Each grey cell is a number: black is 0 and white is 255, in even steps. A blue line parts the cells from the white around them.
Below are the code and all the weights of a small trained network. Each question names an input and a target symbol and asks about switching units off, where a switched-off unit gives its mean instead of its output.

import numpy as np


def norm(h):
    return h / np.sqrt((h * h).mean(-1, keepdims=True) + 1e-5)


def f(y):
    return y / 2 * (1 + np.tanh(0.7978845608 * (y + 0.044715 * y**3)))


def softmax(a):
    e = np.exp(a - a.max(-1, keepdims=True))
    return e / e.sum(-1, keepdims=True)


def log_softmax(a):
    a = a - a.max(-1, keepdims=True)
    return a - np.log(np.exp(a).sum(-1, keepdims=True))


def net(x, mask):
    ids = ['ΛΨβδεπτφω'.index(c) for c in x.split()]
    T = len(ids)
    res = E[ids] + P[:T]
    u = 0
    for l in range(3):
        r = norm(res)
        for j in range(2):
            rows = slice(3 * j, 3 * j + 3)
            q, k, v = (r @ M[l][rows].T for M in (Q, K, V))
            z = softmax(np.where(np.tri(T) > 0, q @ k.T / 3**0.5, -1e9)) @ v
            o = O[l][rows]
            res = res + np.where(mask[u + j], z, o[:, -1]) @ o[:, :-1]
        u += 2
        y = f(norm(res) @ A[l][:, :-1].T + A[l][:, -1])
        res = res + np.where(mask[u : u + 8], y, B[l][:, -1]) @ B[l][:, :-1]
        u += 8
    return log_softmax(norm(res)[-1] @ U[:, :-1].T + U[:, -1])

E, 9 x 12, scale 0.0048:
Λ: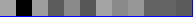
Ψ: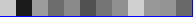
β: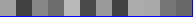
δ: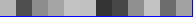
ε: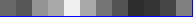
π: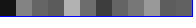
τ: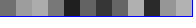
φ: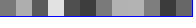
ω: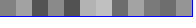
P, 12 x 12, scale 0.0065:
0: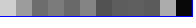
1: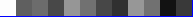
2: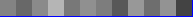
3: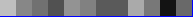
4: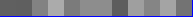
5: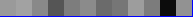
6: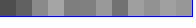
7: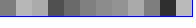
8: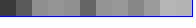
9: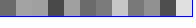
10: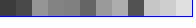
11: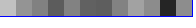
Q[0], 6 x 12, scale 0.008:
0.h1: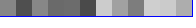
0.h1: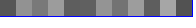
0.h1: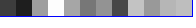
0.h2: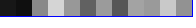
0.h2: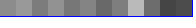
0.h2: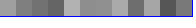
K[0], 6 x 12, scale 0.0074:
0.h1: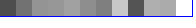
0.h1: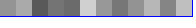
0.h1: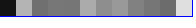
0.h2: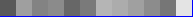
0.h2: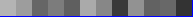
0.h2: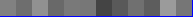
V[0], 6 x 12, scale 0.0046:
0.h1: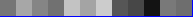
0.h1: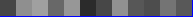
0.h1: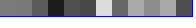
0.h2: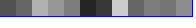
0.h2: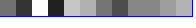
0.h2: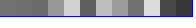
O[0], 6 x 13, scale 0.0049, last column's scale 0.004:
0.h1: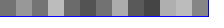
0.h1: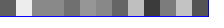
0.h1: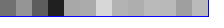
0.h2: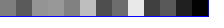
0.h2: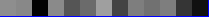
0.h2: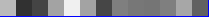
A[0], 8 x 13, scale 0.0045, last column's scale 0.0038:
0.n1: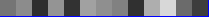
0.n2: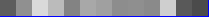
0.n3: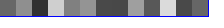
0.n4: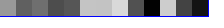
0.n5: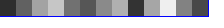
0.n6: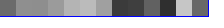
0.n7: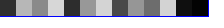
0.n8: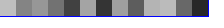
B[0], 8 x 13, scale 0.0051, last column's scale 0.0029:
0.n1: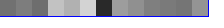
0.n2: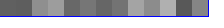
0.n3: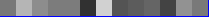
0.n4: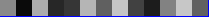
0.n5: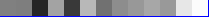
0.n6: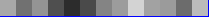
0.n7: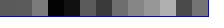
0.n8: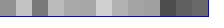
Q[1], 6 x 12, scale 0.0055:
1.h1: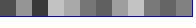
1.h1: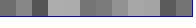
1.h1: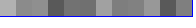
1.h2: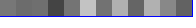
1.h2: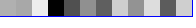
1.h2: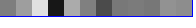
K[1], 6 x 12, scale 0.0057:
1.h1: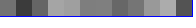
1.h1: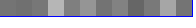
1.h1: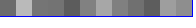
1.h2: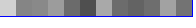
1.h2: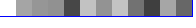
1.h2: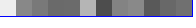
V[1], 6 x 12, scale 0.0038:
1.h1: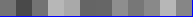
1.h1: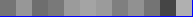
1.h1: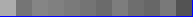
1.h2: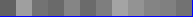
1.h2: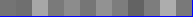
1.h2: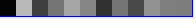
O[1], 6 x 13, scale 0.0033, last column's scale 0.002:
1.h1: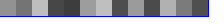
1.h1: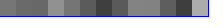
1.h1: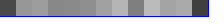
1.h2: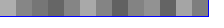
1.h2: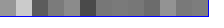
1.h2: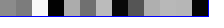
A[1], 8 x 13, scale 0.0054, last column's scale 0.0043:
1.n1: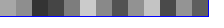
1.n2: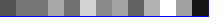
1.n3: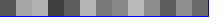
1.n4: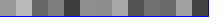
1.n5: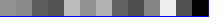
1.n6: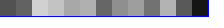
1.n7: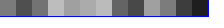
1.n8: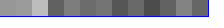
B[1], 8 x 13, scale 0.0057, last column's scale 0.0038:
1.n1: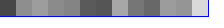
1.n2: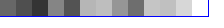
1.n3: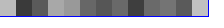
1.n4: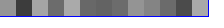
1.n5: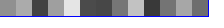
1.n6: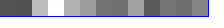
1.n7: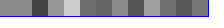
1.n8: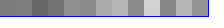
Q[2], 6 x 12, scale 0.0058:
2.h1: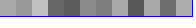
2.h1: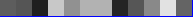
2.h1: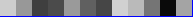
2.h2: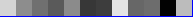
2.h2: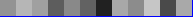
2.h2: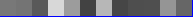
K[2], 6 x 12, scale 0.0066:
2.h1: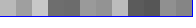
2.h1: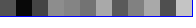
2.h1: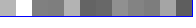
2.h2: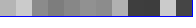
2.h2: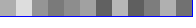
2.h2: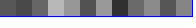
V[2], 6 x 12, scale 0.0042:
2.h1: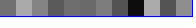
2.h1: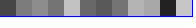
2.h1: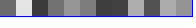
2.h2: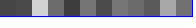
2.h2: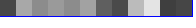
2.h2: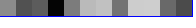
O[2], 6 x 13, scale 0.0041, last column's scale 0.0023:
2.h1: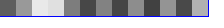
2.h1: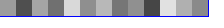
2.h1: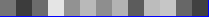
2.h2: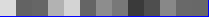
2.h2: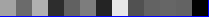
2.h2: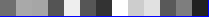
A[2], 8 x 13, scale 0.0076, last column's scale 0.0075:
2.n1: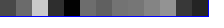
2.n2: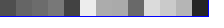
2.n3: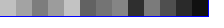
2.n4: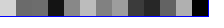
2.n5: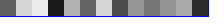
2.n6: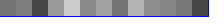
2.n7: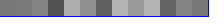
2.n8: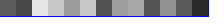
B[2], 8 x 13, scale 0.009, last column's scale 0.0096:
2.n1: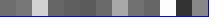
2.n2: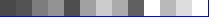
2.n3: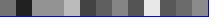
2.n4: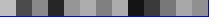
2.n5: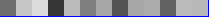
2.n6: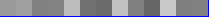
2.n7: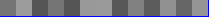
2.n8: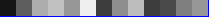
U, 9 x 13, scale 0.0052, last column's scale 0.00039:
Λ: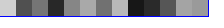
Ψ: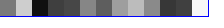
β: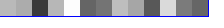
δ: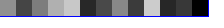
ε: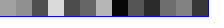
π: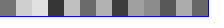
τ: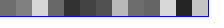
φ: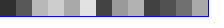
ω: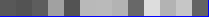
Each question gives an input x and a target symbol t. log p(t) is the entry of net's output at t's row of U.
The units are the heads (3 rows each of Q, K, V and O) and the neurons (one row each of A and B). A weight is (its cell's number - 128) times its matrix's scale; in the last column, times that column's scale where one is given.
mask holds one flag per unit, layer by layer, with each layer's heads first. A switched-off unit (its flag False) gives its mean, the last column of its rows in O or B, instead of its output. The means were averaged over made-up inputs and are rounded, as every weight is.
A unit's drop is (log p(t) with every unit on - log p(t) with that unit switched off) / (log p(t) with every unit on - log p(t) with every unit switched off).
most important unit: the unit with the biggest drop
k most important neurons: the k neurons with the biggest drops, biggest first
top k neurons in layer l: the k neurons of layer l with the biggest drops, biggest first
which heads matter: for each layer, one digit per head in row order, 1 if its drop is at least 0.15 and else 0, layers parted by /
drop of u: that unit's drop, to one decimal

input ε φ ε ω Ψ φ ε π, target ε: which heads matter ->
00 / 00 / 01
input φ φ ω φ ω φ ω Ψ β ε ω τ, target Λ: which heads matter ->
01 / 00 / 00
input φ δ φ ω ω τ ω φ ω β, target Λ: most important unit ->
0.h2
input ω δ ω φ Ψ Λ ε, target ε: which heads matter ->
11 / 00 / 00
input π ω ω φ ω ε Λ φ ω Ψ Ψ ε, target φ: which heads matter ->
00 / 00 / 10
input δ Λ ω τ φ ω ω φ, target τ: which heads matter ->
00 / 00 / 01
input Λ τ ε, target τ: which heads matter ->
01 / 00 / 00
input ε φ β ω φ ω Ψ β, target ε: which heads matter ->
10 / 00 / 01
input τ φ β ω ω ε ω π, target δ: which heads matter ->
00 / 00 / 00
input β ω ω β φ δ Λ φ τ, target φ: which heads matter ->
01 / 00 / 00
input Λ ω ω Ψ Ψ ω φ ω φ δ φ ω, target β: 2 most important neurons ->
0.n4, 2.n2
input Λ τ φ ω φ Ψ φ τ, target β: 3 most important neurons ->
0.n4, 2.n2, 2.n6
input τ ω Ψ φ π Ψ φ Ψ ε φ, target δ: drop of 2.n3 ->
0.1
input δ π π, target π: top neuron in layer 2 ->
2.n5
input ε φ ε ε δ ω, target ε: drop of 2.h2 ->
0.3
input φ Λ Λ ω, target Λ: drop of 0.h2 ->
1.1
